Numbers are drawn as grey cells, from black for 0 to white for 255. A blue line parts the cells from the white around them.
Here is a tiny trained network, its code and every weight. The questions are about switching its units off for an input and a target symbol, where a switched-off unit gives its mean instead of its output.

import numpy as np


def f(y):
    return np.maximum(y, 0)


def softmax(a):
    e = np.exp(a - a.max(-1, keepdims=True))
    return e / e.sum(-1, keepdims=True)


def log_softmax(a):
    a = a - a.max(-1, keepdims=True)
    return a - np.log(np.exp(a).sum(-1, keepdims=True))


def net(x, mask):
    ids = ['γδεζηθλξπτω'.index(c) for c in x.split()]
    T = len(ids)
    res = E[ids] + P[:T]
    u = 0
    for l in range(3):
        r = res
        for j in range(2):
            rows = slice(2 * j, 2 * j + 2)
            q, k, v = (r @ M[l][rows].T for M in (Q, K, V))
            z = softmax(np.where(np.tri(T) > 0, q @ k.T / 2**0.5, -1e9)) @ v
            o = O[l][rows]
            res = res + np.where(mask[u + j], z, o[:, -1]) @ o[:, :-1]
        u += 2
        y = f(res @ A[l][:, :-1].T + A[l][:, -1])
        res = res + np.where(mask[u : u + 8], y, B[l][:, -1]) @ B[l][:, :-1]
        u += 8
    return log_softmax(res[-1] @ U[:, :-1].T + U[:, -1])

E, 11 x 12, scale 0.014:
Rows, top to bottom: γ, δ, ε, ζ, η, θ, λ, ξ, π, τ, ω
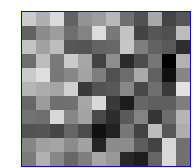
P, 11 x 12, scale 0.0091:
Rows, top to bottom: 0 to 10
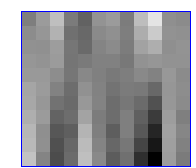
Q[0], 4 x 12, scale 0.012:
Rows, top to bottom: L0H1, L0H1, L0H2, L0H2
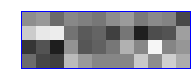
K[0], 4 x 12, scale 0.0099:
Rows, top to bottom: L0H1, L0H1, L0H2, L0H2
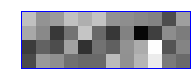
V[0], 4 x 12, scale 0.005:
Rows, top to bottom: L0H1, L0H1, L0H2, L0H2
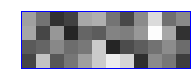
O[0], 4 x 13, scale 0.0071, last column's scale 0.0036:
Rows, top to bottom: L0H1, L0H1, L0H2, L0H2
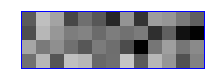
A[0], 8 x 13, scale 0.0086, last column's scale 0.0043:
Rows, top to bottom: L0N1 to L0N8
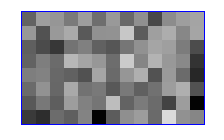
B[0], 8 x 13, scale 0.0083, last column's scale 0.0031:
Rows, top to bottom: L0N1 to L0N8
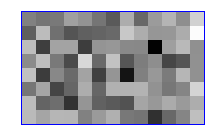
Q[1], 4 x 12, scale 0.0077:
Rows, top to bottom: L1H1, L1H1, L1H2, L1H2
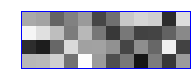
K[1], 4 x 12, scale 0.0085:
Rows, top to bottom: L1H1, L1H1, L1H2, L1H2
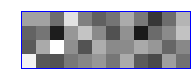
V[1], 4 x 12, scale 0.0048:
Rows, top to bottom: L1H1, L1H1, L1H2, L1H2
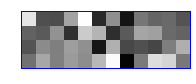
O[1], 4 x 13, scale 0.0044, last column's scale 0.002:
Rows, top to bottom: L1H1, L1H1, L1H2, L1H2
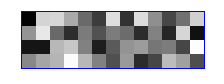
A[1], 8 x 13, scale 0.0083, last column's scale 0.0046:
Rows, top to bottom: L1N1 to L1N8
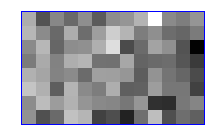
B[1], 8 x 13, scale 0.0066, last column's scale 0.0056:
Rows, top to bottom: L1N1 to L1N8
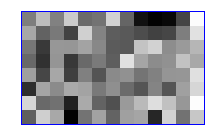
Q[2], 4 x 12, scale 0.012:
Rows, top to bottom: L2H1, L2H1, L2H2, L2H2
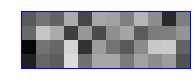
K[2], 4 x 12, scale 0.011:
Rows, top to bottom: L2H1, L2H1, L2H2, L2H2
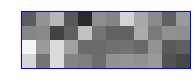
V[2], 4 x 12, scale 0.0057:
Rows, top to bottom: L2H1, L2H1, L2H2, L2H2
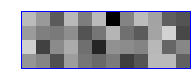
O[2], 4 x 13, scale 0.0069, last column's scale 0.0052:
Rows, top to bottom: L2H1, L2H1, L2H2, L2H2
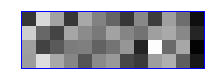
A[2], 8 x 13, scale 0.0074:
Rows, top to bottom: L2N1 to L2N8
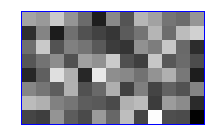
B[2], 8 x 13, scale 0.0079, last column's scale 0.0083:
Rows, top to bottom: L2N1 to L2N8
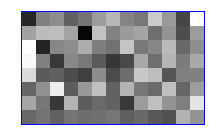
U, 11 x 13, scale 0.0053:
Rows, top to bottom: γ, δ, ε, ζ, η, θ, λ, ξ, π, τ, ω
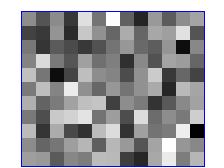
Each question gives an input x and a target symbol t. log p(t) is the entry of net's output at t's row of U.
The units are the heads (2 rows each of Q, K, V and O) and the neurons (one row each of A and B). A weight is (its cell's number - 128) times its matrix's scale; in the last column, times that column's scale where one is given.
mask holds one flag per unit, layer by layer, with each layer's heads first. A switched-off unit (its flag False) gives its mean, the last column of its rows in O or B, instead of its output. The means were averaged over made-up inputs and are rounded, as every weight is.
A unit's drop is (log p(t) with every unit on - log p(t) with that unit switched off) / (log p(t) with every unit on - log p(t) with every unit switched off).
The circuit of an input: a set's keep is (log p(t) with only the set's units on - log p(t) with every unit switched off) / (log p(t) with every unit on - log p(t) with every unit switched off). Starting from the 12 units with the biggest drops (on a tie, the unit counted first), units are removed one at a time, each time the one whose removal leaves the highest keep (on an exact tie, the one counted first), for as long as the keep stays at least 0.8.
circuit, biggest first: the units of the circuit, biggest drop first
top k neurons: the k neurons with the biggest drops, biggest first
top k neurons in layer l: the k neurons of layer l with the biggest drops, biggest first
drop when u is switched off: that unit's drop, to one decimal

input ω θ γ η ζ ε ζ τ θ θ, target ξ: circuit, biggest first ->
(L1H1, L0H1, L1H2)
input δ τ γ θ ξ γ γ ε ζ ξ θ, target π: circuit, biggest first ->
(L0H2)
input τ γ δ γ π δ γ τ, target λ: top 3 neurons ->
(L0N8, L2N1, L1N2)
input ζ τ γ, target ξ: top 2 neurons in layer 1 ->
(L1N8, L1N3)
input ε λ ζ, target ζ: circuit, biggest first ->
(L1N8, L2H1)
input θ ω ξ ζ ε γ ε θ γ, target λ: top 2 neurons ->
(L2N1, L1N1)
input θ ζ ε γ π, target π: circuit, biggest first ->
(L0H2, L0N3)
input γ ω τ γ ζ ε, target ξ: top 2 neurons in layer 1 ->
(L1N8, L1N5)
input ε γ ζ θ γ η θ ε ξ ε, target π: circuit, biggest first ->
(L0H2, L0H1)
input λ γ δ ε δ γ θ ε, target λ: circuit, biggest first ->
(L2N1, L1H1, L1N7, L2H2)
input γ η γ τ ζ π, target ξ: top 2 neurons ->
(L0N8, L1N8)
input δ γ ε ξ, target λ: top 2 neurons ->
(L0N2, L2N1)
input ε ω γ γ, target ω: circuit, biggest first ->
(L2H2, L0H2)
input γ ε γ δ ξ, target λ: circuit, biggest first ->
(L1H1, L0N8)
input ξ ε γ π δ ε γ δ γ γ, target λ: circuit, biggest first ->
(L2N1, L1H1)
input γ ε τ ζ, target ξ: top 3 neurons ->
(L1N8, L0N8, L0N7)
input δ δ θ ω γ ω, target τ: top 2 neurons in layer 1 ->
(L1N1, L1N4)
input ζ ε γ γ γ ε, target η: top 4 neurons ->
(L1N7, L2N7, L1N1, L0N7)
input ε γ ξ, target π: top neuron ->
(L1N1)
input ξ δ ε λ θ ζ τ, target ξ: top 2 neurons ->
(L0N8, L0N2)
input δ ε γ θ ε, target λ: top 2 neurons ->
(L1N1, L2N1)
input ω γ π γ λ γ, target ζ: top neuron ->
(L2N4)
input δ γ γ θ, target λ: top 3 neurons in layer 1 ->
(L1N1, L1N7, L1N2)
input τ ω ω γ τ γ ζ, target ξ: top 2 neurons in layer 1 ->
(L1N8, L1N5)
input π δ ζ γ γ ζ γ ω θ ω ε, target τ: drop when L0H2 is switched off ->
0.2
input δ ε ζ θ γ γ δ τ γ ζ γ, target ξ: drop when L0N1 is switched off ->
0.2
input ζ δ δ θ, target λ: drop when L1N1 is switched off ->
0.2
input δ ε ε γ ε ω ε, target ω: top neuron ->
(L2N7)
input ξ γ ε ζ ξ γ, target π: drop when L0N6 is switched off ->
0.1
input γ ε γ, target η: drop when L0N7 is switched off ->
0.0
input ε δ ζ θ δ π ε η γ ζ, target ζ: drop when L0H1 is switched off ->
0.2
